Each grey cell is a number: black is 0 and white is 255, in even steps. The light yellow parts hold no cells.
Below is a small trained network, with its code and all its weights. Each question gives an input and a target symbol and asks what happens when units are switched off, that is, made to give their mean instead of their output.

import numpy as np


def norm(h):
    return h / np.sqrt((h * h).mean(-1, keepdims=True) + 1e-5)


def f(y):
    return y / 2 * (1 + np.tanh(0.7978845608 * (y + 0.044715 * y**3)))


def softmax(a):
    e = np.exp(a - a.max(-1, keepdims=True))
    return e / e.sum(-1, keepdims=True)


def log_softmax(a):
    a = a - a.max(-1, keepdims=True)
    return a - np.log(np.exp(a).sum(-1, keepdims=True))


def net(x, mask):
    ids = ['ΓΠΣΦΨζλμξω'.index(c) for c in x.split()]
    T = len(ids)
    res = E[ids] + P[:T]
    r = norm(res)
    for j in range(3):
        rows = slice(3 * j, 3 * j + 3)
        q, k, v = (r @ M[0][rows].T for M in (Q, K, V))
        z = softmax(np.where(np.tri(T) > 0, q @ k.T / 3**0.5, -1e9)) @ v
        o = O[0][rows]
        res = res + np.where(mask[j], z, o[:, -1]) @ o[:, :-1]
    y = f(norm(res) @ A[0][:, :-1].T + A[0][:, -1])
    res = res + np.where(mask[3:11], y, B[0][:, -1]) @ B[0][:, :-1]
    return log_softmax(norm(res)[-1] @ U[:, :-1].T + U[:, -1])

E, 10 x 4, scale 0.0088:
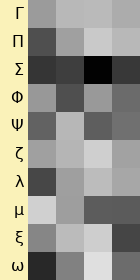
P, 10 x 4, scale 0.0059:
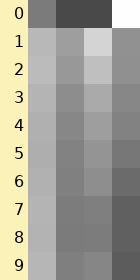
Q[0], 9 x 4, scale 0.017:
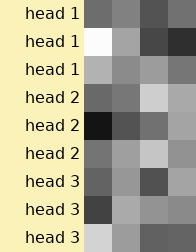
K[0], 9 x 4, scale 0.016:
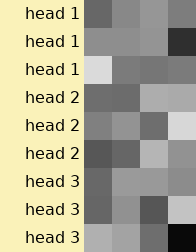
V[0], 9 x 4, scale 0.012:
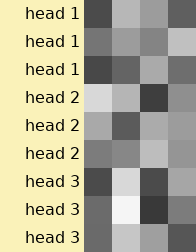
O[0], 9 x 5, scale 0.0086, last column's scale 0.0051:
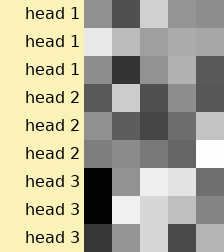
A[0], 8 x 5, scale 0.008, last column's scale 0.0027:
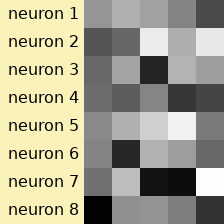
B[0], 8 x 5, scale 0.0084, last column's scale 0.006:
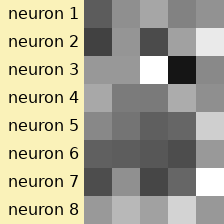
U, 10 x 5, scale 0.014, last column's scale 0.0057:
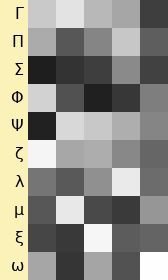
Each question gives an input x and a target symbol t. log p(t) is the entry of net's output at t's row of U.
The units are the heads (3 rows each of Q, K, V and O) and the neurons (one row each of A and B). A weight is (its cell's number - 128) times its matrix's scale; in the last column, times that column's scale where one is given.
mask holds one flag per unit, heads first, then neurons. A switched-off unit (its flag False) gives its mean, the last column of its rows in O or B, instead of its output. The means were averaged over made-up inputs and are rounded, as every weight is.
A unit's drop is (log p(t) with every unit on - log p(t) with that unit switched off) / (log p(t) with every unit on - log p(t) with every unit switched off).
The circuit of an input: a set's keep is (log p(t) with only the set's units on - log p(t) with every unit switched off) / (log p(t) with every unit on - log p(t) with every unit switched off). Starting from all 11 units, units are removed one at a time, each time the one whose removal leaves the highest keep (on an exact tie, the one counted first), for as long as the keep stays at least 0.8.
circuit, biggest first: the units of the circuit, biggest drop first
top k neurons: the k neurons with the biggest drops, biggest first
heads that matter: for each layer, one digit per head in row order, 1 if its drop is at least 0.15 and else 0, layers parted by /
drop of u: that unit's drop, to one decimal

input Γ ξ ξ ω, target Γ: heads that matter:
100
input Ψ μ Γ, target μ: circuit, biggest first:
head 1
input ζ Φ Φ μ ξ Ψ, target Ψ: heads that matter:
001
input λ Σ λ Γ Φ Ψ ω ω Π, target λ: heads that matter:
101
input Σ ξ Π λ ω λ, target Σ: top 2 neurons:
neuron 2; neuron 6
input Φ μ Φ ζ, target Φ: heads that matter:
001
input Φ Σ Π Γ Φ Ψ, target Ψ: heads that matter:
000
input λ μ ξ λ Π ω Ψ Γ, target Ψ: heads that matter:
001
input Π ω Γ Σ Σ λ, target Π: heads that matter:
101
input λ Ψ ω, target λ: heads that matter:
101
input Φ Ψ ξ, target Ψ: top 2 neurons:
neuron 2; neuron 3
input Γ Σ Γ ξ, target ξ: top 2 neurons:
neuron 7; neuron 8
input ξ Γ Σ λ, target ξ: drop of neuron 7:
0.2
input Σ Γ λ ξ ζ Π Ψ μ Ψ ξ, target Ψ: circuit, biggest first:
head 3
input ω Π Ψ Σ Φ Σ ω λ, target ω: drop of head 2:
0.1
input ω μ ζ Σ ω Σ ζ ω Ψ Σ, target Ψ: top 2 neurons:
neuron 8; neuron 5
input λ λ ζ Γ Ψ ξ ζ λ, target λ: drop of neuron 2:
0.1
